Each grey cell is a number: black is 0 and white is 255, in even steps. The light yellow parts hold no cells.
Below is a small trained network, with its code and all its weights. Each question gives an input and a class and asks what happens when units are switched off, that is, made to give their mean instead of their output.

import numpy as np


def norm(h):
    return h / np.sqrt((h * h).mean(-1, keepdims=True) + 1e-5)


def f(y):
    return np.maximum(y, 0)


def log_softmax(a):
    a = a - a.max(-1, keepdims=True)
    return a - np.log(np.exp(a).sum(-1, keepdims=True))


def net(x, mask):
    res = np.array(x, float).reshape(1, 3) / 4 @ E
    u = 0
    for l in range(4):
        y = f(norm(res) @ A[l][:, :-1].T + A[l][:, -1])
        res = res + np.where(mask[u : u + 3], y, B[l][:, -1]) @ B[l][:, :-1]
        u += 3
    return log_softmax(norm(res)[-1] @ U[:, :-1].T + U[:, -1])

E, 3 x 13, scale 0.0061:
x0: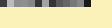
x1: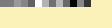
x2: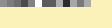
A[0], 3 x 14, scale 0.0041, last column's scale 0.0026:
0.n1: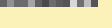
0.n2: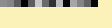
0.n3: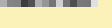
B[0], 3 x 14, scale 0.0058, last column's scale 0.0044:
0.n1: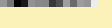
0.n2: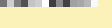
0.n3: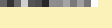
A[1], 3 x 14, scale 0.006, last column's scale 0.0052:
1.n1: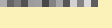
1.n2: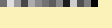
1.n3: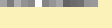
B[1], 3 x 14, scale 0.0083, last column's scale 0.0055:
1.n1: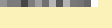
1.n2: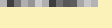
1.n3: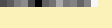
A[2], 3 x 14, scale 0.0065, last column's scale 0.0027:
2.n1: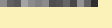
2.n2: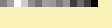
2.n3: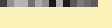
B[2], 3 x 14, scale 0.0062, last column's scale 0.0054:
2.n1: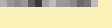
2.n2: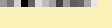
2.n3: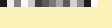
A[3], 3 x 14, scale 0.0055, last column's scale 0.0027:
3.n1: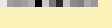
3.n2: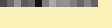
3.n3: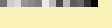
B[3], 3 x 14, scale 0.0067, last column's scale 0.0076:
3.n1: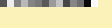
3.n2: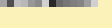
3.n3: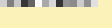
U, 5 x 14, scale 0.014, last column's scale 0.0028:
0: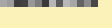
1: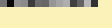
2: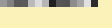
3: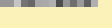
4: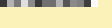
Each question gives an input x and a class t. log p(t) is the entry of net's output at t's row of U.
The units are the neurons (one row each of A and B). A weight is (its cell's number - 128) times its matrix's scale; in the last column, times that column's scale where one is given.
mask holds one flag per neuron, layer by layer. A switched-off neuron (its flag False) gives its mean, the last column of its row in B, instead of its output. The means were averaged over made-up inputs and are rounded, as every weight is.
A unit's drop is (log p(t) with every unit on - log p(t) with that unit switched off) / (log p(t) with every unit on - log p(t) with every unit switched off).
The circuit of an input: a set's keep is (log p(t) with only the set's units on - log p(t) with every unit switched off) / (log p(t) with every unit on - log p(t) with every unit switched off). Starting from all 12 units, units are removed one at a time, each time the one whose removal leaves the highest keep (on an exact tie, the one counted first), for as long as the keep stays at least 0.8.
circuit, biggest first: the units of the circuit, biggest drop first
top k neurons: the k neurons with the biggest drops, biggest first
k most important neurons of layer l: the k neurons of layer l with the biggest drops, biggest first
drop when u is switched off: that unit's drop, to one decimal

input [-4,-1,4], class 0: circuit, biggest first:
[1.n1]
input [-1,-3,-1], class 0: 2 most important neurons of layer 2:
[2.n3; 2.n1]
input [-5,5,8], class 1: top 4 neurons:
[1.n1; 1.n3; 3.n1; 0.n3]
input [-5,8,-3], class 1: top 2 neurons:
[3.n1; 0.n2]
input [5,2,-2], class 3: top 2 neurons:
[2.n2; 3.n3]
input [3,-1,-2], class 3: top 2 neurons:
[0.n1; 0.n2]
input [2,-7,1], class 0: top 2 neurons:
[0.n1; 2.n3]
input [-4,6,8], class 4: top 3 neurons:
[1.n3; 0.n2; 2.n3]
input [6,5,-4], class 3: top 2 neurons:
[2.n2; 3.n3]
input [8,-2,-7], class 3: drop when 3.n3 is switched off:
0.4
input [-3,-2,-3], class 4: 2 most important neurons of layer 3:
[3.n1; 3.n3]
